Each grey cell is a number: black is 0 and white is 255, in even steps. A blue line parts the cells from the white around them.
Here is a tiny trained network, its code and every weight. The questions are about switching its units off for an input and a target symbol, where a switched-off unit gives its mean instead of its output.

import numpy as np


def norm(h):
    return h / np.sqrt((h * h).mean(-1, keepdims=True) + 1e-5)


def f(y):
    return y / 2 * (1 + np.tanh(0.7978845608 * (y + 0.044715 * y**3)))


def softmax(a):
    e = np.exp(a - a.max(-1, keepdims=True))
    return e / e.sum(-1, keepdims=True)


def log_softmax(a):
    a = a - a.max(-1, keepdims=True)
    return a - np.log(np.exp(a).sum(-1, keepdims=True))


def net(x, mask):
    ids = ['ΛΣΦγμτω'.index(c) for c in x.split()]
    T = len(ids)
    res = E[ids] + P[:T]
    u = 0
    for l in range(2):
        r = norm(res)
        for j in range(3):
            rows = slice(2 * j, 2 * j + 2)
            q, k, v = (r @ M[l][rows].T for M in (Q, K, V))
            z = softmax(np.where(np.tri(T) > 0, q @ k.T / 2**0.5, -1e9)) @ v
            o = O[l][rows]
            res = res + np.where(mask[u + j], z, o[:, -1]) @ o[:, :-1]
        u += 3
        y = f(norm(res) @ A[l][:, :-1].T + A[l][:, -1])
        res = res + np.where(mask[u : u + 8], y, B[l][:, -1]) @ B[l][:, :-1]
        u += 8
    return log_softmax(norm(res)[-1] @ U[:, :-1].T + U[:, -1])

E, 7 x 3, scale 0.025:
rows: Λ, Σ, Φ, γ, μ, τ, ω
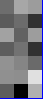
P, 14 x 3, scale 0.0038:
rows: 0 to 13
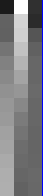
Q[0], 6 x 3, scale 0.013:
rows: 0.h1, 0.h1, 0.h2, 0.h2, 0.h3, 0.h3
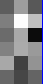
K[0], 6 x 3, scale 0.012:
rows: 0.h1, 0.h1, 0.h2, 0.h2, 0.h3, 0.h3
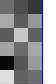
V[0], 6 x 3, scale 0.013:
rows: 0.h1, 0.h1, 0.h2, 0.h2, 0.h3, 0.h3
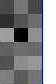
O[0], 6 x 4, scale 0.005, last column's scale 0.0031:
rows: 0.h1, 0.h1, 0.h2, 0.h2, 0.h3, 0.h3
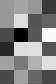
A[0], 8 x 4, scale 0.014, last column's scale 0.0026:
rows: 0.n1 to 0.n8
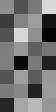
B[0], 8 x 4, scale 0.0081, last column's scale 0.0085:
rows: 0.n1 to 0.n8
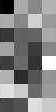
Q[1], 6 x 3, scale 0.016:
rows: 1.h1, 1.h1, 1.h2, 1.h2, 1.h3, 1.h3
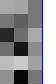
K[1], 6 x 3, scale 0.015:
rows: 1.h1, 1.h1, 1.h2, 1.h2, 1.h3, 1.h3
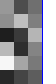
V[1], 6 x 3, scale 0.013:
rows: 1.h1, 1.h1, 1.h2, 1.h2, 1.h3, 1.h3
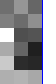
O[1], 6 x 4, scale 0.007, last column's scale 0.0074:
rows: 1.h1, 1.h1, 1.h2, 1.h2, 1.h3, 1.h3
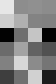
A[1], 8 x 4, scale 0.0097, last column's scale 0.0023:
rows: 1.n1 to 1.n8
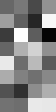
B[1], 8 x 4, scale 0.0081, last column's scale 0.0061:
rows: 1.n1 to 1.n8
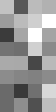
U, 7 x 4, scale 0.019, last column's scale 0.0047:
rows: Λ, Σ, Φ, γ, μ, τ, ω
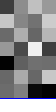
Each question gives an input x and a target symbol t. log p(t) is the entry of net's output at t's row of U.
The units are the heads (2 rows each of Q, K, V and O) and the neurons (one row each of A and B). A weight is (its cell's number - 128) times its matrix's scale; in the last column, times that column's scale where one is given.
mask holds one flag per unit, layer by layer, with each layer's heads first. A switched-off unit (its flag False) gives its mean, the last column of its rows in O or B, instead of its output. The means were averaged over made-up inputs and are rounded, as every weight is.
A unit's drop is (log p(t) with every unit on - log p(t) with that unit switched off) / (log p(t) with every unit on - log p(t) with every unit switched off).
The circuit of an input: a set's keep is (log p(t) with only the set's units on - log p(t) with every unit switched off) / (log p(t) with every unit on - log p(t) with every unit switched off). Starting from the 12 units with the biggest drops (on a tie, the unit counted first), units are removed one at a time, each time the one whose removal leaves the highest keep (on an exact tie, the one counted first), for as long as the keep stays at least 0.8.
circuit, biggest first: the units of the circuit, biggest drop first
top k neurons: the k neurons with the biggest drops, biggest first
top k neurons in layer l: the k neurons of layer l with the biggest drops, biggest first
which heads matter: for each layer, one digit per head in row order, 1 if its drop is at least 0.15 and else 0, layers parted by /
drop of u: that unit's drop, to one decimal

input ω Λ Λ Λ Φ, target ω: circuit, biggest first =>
(0.h2; 0.n5)
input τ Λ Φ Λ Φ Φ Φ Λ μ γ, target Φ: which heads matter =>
010 / 010
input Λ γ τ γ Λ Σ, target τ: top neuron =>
(0.n7)
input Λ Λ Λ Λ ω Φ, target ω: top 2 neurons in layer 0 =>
(0.n5; 0.n8)
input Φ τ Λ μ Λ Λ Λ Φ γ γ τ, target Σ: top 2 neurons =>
(0.n8; 0.n3)
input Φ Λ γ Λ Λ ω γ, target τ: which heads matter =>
000 / 010
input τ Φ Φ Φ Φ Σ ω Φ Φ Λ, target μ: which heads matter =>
110 / 000
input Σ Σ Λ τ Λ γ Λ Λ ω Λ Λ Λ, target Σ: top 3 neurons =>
(1.n5; 0.n1; 0.n5)
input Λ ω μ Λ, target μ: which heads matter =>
010 / 001
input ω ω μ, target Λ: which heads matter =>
000 / 011
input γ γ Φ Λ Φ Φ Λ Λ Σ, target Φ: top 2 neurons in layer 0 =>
(0.n7; 0.n5)
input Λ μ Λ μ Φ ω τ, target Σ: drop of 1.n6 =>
0.0
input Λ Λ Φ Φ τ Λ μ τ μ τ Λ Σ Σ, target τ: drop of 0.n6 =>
0.1
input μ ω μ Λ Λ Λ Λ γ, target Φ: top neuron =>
(0.n7)
